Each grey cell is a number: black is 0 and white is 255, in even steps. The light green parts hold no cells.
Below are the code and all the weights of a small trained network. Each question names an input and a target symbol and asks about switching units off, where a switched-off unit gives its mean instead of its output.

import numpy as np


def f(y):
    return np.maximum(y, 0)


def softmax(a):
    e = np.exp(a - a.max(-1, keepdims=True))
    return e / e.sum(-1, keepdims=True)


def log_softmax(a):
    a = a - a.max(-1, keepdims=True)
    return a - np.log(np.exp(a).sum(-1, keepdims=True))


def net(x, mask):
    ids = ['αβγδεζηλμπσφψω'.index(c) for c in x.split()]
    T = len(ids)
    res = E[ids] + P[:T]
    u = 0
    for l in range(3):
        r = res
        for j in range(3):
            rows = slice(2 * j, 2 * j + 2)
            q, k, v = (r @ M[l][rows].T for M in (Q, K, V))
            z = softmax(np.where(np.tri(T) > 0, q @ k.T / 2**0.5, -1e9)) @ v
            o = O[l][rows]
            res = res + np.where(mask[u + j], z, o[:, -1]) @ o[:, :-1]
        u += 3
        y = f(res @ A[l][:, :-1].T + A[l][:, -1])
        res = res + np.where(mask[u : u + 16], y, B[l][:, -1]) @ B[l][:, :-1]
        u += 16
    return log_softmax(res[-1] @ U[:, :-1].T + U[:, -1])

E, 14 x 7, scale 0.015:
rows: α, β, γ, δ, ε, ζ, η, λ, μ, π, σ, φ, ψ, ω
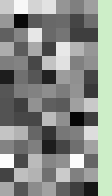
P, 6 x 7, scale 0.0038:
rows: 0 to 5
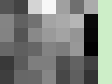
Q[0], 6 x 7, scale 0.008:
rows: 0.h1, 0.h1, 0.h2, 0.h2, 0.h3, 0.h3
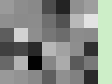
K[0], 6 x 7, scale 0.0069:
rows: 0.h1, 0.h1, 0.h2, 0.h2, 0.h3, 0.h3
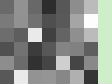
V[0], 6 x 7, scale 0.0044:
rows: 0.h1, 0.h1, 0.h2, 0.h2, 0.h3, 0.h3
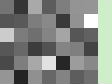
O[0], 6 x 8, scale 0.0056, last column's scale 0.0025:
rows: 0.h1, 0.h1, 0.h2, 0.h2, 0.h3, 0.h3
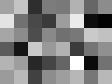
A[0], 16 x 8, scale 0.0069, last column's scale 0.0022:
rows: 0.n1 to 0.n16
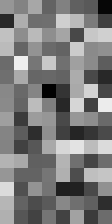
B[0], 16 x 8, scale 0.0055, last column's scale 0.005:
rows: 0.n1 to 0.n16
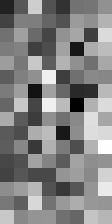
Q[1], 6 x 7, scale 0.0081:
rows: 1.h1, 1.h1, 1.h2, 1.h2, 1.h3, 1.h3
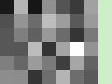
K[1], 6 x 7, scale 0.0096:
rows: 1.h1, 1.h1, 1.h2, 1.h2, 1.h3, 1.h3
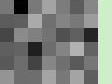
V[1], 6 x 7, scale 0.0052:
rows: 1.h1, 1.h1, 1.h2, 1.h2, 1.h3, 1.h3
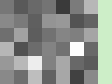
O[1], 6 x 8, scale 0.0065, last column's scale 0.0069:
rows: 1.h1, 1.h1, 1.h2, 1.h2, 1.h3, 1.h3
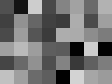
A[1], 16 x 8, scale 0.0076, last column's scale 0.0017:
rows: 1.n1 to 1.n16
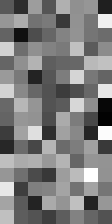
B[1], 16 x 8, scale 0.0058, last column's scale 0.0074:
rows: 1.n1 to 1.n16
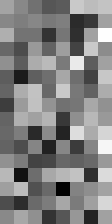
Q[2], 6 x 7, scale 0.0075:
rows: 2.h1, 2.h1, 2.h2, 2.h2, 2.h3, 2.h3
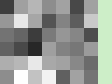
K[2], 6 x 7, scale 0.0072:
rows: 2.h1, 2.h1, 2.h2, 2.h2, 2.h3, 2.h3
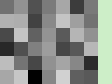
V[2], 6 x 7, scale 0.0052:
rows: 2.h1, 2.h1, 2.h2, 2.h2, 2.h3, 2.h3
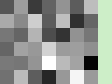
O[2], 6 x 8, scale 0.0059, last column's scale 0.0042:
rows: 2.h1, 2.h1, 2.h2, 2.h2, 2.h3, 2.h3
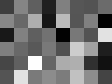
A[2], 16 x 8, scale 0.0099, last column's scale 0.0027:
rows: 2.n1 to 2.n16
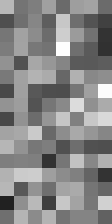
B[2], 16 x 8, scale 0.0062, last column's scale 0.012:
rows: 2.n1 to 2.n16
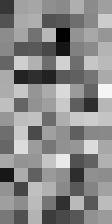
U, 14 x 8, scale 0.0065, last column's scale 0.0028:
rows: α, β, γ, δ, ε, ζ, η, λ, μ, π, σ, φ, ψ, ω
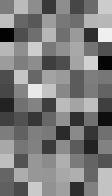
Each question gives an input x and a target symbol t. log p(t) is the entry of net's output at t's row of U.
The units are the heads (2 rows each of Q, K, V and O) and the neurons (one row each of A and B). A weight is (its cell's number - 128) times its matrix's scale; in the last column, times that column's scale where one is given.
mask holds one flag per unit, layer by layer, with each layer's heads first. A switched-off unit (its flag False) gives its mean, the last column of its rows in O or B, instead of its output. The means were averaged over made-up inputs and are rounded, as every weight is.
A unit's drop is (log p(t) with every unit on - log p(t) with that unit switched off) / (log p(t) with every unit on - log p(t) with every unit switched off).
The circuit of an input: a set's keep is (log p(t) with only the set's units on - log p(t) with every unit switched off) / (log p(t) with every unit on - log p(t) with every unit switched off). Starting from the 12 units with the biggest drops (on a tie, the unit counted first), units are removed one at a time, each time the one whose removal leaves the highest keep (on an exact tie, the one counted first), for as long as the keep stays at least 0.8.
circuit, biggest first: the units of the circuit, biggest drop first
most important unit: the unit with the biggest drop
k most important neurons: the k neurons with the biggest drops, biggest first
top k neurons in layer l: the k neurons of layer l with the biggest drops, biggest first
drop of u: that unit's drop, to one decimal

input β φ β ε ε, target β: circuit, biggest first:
(2.h3; 1.n3; 2.n2; 0.n8)
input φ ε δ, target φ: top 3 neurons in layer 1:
(1.n13; 1.n1; 1.n7)
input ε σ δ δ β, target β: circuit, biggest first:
(2.h3; 1.n3; 0.n10)
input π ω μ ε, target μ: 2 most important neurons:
(0.n10; 1.n3)
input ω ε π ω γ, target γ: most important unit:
1.n10
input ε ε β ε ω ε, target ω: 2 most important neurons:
(1.n10; 2.n14)
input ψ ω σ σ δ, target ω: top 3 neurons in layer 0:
(0.n10; 0.n14; 0.n11)
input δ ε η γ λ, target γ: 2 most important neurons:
(1.n10; 0.n1)
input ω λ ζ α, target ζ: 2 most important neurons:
(2.n13; 0.n5)
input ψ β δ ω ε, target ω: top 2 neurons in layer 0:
(0.n10; 0.n14)
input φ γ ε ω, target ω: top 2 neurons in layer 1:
(1.n10; 1.n1)
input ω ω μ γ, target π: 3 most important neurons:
(1.n10; 2.n6; 0.n11)
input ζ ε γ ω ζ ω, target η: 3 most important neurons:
(0.n14; 2.n5; 0.n10)
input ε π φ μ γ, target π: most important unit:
2.n6
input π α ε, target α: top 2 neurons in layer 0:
(0.n11; 0.n5)
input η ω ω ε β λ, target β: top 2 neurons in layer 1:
(1.n3; 1.n1)
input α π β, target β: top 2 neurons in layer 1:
(1.n14; 1.n3)
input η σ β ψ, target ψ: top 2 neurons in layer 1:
(1.n10; 1.n1)
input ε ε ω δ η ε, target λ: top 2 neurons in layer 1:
(1.n13; 1.n15)
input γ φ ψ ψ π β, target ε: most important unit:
0.n10
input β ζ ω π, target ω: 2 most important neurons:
(0.n10; 0.n14)
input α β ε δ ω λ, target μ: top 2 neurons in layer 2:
(2.n9; 2.n15)
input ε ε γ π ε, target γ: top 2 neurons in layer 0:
(0.n1; 0.n8)
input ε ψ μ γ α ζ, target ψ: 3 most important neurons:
(2.n7; 1.n10; 1.n1)
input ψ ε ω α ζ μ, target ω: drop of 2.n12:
-0.1
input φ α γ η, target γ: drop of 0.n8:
0.1
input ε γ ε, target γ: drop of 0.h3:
-0.1
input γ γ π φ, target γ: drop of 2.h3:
0.3
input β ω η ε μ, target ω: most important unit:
1.n10
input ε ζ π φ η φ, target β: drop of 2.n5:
0.1
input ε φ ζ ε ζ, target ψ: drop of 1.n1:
0.1
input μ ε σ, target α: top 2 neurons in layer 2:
(2.n11; 2.n5)
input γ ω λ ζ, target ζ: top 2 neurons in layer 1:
(1.n10; 1.n3)
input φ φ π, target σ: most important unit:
0.n7
